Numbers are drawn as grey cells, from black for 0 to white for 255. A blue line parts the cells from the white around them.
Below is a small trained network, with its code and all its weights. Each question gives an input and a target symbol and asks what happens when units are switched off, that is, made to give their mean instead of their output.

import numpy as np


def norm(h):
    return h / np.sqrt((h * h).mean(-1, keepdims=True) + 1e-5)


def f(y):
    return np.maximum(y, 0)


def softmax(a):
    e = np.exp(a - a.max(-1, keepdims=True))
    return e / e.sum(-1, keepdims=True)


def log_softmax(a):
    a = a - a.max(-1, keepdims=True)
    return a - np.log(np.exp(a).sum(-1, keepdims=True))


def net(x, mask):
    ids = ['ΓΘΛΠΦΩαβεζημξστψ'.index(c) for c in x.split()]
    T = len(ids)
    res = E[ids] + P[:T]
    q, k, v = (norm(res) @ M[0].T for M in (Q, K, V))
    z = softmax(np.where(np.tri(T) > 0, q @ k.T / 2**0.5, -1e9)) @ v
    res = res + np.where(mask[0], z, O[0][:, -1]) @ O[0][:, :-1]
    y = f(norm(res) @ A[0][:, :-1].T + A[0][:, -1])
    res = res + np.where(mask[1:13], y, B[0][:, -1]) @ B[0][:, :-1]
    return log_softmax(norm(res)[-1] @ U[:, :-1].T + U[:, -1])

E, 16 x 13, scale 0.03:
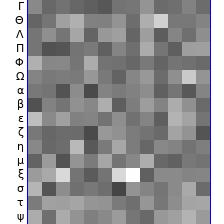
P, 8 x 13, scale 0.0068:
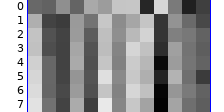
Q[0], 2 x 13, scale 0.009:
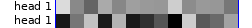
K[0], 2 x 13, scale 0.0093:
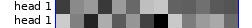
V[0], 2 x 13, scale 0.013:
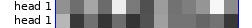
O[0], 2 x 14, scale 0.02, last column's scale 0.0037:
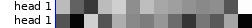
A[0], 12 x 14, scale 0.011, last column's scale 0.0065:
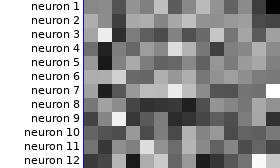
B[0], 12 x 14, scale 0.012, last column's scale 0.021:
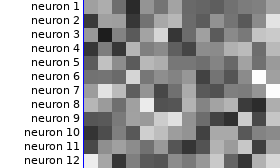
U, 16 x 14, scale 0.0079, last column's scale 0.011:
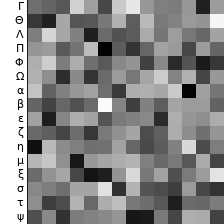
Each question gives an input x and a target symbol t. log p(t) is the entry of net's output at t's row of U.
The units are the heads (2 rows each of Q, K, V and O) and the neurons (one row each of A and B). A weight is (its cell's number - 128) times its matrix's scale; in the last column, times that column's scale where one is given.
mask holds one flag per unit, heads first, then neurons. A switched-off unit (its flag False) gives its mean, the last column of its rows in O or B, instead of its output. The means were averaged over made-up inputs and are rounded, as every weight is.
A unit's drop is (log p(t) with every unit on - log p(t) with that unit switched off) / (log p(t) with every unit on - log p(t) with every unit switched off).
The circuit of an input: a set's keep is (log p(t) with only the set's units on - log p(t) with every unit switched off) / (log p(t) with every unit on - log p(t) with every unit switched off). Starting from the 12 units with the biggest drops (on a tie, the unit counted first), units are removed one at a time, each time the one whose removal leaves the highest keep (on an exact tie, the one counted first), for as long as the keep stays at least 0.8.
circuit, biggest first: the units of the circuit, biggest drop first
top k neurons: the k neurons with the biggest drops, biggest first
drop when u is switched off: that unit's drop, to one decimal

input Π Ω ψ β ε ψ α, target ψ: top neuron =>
neuron 4
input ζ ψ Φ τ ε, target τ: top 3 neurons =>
neuron 9; neuron 12; neuron 7
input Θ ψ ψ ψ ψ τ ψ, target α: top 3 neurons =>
neuron 8; neuron 3; neuron 9
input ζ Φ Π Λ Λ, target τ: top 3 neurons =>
neuron 9; neuron 12; neuron 7
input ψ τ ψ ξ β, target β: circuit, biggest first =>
neuron 7; head 1
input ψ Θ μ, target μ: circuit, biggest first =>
neuron 4; neuron 1
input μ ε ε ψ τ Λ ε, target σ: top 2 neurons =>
neuron 9; neuron 8
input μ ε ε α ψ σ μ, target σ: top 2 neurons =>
neuron 8; neuron 9
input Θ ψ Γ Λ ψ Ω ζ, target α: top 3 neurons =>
neuron 8; neuron 3; neuron 9
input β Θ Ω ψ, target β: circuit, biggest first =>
neuron 3; head 1; neuron 12
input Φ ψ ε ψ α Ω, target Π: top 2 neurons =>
neuron 12; neuron 9
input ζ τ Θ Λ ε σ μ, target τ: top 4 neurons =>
neuron 9; neuron 12; neuron 7; neuron 2
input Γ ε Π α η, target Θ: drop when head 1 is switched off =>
0.6
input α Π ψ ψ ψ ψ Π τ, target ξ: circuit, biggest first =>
head 1
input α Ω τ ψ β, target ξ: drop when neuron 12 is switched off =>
0.3
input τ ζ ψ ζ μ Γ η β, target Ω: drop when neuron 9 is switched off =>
0.0
